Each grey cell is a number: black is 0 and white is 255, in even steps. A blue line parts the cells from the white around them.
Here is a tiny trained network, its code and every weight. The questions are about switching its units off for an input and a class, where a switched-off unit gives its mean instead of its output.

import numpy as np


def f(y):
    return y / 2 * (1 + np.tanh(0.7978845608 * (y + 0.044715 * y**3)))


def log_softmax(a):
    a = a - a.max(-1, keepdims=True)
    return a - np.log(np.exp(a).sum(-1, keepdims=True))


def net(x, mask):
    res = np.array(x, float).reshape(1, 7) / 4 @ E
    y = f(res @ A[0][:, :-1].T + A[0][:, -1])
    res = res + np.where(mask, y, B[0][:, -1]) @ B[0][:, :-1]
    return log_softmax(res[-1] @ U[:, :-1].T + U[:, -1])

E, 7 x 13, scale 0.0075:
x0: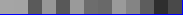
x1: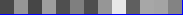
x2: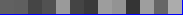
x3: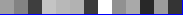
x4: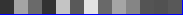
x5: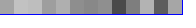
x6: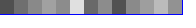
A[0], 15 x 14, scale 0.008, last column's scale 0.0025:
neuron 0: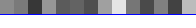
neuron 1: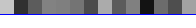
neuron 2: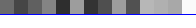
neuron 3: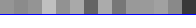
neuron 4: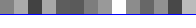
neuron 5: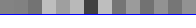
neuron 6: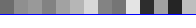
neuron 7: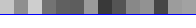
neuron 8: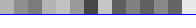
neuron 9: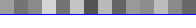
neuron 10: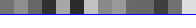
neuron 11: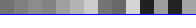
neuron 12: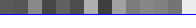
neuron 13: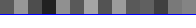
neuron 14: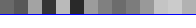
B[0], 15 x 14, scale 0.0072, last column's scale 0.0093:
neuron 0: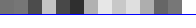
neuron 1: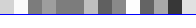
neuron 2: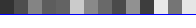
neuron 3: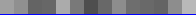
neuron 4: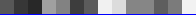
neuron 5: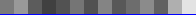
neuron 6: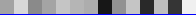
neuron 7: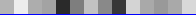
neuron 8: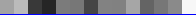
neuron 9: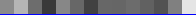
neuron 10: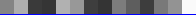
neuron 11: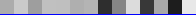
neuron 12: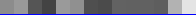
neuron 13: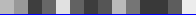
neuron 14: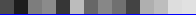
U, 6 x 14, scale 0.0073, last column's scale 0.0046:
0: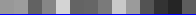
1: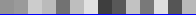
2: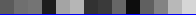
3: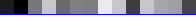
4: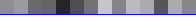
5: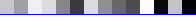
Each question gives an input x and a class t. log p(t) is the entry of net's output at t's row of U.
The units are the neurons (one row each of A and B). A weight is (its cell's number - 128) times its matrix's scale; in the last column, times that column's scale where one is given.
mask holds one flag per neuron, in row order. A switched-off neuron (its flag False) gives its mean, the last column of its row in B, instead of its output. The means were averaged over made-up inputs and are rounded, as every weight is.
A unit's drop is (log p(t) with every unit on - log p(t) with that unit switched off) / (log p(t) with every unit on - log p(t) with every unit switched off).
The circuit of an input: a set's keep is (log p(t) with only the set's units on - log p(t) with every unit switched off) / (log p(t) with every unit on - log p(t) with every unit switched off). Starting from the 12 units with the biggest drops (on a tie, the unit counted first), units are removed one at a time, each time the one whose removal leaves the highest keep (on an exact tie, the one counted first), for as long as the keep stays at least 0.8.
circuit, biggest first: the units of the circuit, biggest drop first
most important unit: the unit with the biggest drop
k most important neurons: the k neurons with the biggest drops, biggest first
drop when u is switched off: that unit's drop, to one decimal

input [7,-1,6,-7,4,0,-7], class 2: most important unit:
neuron 10
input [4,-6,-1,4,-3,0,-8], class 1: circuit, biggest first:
[neuron 13; neuron 1]
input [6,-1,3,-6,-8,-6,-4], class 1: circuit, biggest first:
[neuron 2; neuron 7]
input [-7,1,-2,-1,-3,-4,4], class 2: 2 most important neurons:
[neuron 0; neuron 4]
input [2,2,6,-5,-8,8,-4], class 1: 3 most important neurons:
[neuron 2; neuron 7; neuron 4]
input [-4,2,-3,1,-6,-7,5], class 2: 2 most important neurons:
[neuron 9; neuron 2]
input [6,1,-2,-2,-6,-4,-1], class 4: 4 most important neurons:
[neuron 6; neuron 11; neuron 14; neuron 0]
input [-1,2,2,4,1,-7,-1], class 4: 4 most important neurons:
[neuron 0; neuron 6; neuron 11; neuron 13]
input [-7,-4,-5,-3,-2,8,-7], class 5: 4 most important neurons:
[neuron 2; neuron 11; neuron 6; neuron 1]
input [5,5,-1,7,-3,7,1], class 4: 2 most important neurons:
[neuron 5; neuron 13]
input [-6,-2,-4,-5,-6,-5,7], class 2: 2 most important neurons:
[neuron 1; neuron 11]
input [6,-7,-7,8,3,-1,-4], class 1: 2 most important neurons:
[neuron 11; neuron 6]
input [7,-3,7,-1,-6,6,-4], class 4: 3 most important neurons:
[neuron 6; neuron 11; neuron 8]
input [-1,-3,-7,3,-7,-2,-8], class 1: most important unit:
neuron 13
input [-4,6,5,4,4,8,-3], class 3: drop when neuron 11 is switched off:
0.2
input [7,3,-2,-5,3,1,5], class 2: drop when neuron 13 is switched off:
0.0
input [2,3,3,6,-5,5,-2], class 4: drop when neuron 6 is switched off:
0.1
